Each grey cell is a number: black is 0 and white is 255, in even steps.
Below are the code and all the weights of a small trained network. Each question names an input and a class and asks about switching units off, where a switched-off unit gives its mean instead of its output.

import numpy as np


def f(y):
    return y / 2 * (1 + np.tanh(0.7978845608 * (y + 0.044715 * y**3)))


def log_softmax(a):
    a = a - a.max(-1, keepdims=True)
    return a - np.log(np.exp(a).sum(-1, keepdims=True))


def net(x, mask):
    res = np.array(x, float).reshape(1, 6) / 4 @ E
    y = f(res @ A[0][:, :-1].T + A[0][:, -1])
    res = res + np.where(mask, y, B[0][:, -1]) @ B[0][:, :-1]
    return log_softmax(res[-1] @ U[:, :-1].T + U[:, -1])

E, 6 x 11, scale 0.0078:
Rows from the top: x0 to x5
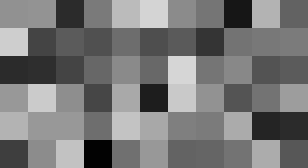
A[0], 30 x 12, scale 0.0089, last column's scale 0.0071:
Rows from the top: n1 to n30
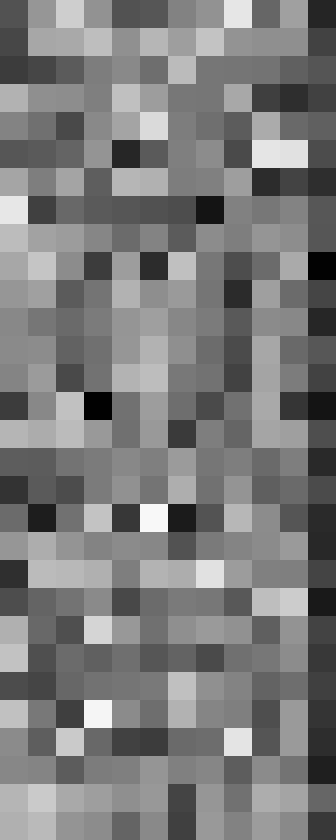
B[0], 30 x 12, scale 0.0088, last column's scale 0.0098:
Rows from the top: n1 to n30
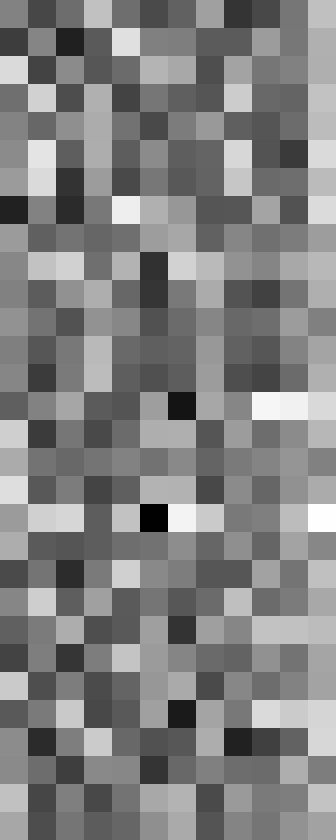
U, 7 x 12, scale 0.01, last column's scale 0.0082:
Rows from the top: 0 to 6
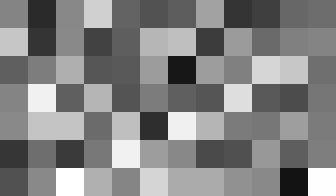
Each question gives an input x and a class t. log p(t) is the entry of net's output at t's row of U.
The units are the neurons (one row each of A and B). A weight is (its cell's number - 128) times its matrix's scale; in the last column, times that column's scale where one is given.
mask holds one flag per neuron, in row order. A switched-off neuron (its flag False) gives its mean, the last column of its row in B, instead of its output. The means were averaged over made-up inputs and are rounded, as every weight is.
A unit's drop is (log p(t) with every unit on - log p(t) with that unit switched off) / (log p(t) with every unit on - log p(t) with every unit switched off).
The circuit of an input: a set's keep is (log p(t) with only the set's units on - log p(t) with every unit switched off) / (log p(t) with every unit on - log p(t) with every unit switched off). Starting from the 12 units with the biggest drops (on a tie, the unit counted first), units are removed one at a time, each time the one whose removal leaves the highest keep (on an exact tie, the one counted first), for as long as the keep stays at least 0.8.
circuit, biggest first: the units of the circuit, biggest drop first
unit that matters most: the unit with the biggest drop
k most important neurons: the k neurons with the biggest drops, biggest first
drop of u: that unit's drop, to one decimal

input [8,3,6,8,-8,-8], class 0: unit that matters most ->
n11
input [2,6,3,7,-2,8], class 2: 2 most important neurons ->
[n15; n19]
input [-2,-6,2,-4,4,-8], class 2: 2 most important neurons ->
[n26; n23]
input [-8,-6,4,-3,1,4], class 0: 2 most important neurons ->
[n1; n27]
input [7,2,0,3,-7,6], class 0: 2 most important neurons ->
[n14; n11]
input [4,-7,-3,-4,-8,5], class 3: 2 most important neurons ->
[n6; n22]
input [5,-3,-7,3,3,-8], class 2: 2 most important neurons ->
[n26; n23]
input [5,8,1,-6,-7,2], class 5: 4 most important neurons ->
[n8; n24; n4; n7]
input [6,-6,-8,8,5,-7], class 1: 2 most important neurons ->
[n29; n19]
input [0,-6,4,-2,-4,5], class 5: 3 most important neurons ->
[n21; n26; n2]
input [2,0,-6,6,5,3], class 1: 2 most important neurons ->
[n19; n29]
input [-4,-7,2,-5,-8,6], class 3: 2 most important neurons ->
[n6; n22]
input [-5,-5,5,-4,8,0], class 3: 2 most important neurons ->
[n7; n4]
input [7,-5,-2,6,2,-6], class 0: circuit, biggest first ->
[n14]
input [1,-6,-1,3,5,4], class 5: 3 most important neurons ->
[n21; n6; n2]
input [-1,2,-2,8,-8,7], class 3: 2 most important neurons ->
[n6; n19]
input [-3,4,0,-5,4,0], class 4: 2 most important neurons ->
[n19; n6]
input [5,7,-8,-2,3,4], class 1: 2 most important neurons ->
[n16; n29]
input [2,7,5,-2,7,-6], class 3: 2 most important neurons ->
[n4; n7]
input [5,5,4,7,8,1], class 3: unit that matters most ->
n4
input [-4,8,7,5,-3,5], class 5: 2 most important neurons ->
[n8; n24]
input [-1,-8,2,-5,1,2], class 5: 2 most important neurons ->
[n21; n2]
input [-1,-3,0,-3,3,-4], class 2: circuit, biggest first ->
[n26; n23]
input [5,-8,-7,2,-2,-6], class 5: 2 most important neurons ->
[n2; n21]
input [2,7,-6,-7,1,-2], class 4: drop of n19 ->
1.9
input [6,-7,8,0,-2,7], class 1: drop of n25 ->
0.2
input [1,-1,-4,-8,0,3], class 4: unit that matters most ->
n19
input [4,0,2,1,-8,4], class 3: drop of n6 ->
0.3
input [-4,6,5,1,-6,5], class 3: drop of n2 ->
0.2
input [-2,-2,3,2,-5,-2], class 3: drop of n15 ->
0.0
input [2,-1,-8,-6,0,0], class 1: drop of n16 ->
0.1
